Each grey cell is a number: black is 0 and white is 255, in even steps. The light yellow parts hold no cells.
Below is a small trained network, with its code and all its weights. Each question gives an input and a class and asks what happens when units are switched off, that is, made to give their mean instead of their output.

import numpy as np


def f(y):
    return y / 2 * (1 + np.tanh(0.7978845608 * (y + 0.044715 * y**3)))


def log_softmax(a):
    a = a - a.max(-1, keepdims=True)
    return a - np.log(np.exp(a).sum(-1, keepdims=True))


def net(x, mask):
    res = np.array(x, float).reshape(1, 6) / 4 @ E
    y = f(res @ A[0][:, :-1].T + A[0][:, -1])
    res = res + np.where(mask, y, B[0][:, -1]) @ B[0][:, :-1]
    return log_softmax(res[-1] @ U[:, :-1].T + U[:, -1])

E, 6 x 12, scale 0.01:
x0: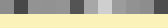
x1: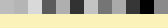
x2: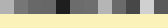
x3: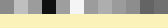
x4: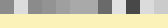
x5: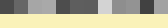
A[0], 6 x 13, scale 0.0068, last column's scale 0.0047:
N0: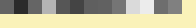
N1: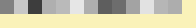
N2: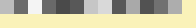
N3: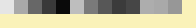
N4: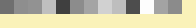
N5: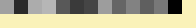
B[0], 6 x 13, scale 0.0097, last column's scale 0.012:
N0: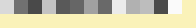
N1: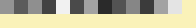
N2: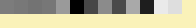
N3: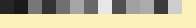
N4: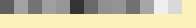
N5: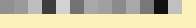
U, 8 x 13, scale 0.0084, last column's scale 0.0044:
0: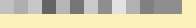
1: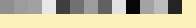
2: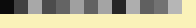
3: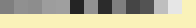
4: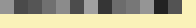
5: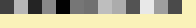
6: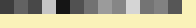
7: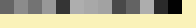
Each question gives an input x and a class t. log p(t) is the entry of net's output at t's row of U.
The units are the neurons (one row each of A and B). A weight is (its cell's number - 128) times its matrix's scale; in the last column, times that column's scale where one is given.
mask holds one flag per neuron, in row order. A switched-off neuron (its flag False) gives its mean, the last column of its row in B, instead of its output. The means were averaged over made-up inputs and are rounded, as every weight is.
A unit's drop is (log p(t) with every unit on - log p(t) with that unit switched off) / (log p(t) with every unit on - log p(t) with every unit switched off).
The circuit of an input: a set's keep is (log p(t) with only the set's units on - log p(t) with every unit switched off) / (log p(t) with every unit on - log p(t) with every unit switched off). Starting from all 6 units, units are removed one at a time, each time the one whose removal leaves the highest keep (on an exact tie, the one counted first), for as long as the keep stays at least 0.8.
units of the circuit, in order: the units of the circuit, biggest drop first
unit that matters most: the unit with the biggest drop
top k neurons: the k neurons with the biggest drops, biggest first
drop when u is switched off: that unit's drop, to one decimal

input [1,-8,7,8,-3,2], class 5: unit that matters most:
N0
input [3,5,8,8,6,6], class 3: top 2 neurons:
(N2, N4)
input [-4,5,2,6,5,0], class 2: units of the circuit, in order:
(N3, N0)
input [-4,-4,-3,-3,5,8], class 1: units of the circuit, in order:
(N2, N3)
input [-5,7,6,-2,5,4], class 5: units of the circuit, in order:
(N1, N3)
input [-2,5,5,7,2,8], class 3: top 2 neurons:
(N2, N5)
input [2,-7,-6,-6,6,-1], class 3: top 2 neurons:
(N1, N4)
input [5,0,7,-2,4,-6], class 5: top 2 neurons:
(N4, N3)
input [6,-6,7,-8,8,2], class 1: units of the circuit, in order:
(N0, N1, N4)
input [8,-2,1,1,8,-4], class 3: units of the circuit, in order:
(N1, N4)
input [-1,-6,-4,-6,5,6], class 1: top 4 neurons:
(N0, N2, N3, N4)
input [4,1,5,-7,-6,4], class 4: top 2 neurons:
(N5, N4)
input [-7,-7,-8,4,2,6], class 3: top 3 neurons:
(N3, N1, N5)
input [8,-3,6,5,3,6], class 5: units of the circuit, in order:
(N4)
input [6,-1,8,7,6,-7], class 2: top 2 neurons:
(N3, N1)
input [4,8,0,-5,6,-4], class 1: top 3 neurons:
(N1, N5, N2)
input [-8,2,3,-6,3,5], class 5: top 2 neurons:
(N1, N2)
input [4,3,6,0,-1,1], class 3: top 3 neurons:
(N2, N3, N0)
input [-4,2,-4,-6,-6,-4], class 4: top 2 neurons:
(N2, N4)
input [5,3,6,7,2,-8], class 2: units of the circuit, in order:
(N3)
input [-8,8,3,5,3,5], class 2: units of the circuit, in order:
(N3, N0)
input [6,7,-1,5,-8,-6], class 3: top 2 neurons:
(N2, N3)
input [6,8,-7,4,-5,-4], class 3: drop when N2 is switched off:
0.3
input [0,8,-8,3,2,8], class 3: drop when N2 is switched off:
0.2
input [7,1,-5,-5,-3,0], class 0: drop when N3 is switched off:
0.3
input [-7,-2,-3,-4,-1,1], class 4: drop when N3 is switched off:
-0.2
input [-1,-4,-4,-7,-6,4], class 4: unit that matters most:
N5
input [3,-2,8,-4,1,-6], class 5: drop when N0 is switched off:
0.0
